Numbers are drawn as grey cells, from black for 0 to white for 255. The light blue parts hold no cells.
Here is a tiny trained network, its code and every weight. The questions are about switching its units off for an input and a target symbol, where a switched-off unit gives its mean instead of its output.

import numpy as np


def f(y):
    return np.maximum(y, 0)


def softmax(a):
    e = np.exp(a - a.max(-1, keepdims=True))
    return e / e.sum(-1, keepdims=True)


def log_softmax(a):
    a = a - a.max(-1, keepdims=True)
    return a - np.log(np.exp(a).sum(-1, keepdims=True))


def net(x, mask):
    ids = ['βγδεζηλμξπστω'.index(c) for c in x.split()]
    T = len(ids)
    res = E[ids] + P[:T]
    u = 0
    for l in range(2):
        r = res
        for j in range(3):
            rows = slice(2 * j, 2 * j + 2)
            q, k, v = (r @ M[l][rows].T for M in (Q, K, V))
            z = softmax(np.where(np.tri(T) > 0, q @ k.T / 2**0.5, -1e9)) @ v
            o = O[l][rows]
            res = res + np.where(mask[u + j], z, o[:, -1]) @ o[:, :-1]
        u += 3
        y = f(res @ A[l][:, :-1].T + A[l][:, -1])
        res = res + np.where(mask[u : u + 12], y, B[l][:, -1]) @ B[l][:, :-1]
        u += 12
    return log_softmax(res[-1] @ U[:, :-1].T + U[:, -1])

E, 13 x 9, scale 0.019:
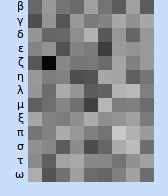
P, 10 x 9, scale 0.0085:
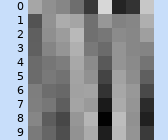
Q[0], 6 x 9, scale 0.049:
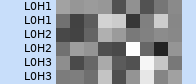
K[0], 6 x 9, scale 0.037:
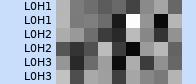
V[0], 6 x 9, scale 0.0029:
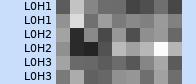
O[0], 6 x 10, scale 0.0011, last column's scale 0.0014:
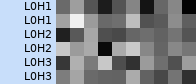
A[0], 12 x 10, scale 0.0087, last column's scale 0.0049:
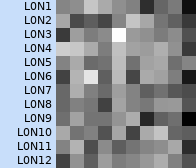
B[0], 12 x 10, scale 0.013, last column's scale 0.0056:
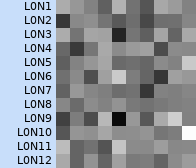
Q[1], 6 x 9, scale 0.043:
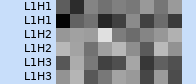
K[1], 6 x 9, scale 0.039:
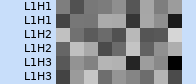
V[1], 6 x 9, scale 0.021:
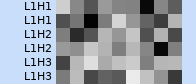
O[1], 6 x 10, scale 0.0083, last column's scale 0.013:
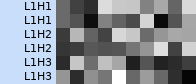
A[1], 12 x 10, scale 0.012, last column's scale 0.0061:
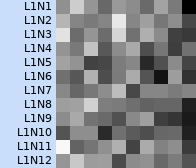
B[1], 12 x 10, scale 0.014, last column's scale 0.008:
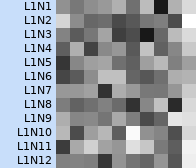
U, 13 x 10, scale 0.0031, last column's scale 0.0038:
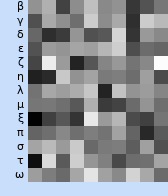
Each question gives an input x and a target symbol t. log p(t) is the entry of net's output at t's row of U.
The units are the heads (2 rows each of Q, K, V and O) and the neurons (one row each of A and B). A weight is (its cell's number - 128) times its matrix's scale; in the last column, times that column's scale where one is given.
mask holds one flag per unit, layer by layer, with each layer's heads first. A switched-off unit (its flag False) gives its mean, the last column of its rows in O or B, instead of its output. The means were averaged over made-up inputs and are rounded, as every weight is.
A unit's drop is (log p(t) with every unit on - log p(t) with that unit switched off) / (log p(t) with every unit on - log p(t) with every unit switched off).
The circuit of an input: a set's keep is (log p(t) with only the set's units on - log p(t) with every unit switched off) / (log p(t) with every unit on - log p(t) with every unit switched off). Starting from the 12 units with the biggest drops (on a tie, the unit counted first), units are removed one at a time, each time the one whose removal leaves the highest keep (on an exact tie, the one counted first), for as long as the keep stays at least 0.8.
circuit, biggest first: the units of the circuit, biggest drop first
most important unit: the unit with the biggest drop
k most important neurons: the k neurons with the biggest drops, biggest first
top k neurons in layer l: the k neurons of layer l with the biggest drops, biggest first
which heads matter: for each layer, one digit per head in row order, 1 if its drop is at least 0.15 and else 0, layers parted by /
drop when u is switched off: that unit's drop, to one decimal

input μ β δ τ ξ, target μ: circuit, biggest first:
(L1H3; L1N3; L1N7)
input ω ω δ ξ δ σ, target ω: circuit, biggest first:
(L1H1; L0N10)
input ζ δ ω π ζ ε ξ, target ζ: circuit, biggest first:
(L1H1; L1H3)
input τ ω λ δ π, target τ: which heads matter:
000 / 001
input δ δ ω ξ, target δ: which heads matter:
000 / 100
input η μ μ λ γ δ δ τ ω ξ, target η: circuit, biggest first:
(L1N3; L1H3; L1N11)
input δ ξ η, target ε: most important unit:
L1N10
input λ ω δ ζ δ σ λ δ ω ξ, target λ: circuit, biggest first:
(L1H1; L1N8; L1N1; L1H3)
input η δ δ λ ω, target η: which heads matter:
000 / 011
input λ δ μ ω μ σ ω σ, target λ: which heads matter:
000 / 100
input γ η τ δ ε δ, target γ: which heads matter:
000 / 101
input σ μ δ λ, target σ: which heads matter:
000 / 011
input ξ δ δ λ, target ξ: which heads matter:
000 / 011
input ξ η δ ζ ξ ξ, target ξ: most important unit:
L1H2
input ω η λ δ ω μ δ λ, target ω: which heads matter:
000 / 101
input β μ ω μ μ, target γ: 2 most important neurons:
(L1N1; L0N6)
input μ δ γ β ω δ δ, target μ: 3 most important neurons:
(L1N3; L1N7; L1N2)
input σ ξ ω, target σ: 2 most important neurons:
(L1N3; L1N2)
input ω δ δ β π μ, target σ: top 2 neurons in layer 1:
(L1N10; L1N9)
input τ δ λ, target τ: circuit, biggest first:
(L1H3)
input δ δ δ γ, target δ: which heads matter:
000 / 100
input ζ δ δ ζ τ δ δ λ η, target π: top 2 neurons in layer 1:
(L1N10; L1N8)
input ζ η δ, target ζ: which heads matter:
000 / 101
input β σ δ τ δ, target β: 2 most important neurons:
(L1N2; L0N9)
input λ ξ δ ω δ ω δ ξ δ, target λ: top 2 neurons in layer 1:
(L1N8; L1N1)
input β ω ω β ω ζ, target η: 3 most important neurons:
(L1N6; L1N10; L0N3)
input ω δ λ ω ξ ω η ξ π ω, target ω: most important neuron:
(L0N10)
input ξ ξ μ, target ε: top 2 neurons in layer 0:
(L0N4; L0N3)
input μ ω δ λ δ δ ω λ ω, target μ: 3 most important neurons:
(L1N3; L1N7; L1N2)
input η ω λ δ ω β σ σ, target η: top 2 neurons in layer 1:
(L1N3; L1N11)
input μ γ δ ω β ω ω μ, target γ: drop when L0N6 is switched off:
0.1
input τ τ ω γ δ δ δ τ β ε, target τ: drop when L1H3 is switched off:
0.9
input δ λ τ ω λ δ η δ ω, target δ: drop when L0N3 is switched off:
0.1
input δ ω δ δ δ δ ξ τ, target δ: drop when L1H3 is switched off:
0.1
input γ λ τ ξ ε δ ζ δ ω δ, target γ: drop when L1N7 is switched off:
0.2
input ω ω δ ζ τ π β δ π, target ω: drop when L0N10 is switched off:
0.2
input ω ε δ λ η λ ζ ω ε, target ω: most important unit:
L1H1
